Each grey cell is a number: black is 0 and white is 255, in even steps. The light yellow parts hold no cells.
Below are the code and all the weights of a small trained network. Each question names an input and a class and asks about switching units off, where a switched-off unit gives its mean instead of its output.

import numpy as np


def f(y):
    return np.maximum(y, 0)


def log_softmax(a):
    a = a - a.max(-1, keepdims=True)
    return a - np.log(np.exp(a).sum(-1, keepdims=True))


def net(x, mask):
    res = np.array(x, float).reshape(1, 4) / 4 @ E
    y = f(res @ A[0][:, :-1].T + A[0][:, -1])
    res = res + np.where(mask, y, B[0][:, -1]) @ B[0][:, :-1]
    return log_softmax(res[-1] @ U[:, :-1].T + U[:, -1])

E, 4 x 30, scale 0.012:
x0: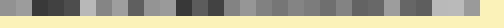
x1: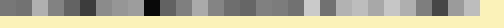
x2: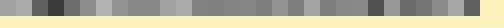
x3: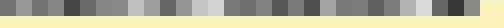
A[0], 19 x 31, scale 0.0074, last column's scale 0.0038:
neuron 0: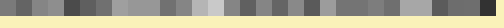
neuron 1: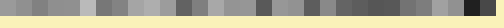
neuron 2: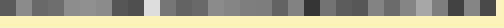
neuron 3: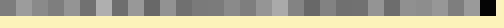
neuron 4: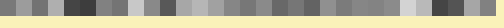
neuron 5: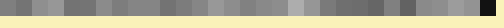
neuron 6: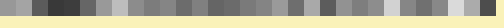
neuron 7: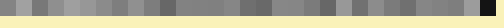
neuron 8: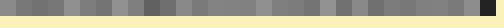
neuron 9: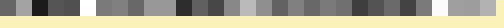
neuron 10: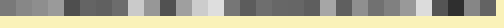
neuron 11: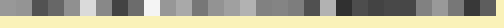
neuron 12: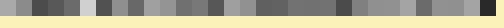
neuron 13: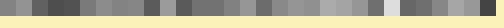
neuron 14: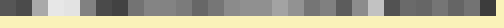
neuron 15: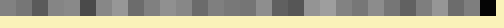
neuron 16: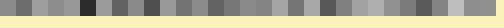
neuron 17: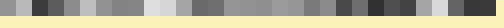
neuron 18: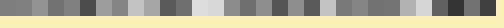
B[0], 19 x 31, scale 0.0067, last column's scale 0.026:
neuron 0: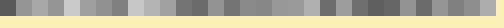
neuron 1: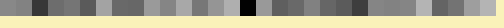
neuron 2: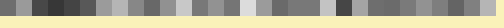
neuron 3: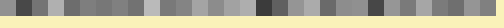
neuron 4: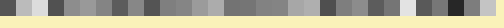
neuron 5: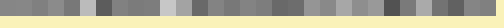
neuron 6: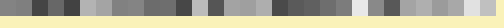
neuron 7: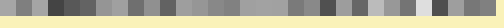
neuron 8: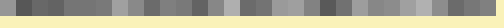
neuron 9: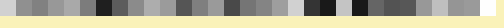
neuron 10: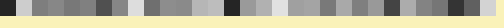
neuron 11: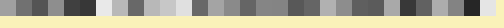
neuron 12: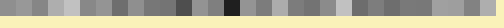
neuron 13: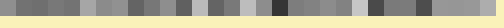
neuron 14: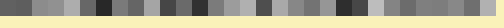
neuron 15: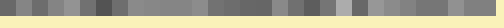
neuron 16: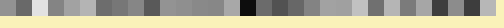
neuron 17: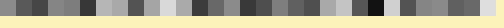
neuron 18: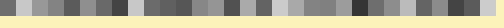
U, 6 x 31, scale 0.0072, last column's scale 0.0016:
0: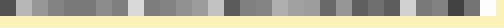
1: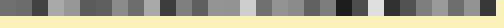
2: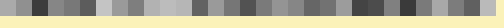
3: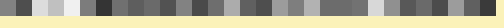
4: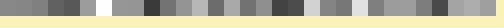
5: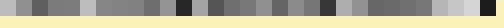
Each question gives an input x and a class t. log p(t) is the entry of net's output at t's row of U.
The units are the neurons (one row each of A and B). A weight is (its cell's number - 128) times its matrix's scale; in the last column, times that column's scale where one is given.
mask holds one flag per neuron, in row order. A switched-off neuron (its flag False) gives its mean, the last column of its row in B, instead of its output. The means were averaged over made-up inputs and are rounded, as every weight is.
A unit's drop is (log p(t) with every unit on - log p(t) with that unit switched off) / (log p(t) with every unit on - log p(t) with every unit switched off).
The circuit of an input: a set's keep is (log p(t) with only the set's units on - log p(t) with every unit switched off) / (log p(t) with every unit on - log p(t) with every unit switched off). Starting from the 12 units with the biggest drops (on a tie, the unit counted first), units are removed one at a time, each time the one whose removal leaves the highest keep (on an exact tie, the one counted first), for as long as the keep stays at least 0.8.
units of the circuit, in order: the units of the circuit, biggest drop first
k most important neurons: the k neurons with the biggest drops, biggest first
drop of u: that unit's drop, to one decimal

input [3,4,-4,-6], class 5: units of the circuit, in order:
(neuron 11)
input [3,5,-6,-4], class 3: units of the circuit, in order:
(neuron 2; neuron 11; neuron 16)
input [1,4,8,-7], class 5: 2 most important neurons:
(neuron 11; neuron 2)
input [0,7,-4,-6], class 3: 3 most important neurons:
(neuron 14; neuron 2; neuron 11)
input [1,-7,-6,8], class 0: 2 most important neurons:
(neuron 10; neuron 18)
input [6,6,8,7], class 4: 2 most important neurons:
(neuron 9; neuron 6)
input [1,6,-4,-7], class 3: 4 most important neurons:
(neuron 14; neuron 2; neuron 11; neuron 16)
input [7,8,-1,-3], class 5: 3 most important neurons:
(neuron 11; neuron 2; neuron 4)
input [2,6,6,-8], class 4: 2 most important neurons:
(neuron 9; neuron 16)
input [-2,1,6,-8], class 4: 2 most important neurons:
(neuron 9; neuron 16)
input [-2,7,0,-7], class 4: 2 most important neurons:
(neuron 9; neuron 6)
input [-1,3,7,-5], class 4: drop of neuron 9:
0.3
